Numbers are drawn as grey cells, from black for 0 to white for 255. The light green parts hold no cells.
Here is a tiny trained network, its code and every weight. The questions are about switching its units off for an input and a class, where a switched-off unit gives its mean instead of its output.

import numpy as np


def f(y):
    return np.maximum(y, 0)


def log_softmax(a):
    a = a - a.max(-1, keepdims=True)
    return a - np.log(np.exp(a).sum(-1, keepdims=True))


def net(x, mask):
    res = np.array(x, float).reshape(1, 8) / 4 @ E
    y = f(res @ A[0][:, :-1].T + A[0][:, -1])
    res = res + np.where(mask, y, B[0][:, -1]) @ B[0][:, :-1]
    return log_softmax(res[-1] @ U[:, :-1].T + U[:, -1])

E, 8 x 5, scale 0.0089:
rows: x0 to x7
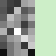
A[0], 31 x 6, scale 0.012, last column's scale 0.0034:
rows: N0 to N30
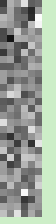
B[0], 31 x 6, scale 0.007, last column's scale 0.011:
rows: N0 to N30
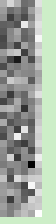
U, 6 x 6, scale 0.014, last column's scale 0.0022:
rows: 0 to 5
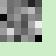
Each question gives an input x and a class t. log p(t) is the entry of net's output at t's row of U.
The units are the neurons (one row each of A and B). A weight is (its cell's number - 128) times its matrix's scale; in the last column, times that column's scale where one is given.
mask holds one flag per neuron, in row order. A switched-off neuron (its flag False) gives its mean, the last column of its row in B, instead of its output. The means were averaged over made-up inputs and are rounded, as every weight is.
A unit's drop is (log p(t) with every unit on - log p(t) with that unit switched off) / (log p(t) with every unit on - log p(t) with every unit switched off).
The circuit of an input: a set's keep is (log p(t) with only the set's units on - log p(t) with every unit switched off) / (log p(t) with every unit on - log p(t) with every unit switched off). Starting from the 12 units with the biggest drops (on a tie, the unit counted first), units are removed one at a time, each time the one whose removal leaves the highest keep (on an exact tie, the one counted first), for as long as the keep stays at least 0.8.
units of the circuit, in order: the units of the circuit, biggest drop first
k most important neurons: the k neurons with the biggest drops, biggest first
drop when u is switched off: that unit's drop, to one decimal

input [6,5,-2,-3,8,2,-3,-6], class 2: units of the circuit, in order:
(N5 N19 N23)
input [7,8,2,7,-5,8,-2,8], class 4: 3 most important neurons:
(N0 N7 N15)
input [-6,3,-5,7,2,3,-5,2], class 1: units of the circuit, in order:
(N25)
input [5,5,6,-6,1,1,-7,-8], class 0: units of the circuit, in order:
(N23 N27 N21)
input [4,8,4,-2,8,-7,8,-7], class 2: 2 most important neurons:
(N19 N5)
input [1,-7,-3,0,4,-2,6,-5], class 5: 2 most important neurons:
(N18 N6)
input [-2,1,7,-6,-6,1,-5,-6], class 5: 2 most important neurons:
(N8 N18)
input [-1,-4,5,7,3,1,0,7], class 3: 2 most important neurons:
(N13 N28)
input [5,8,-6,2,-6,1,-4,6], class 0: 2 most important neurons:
(N20 N23)
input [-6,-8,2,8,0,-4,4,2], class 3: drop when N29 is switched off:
-0.1
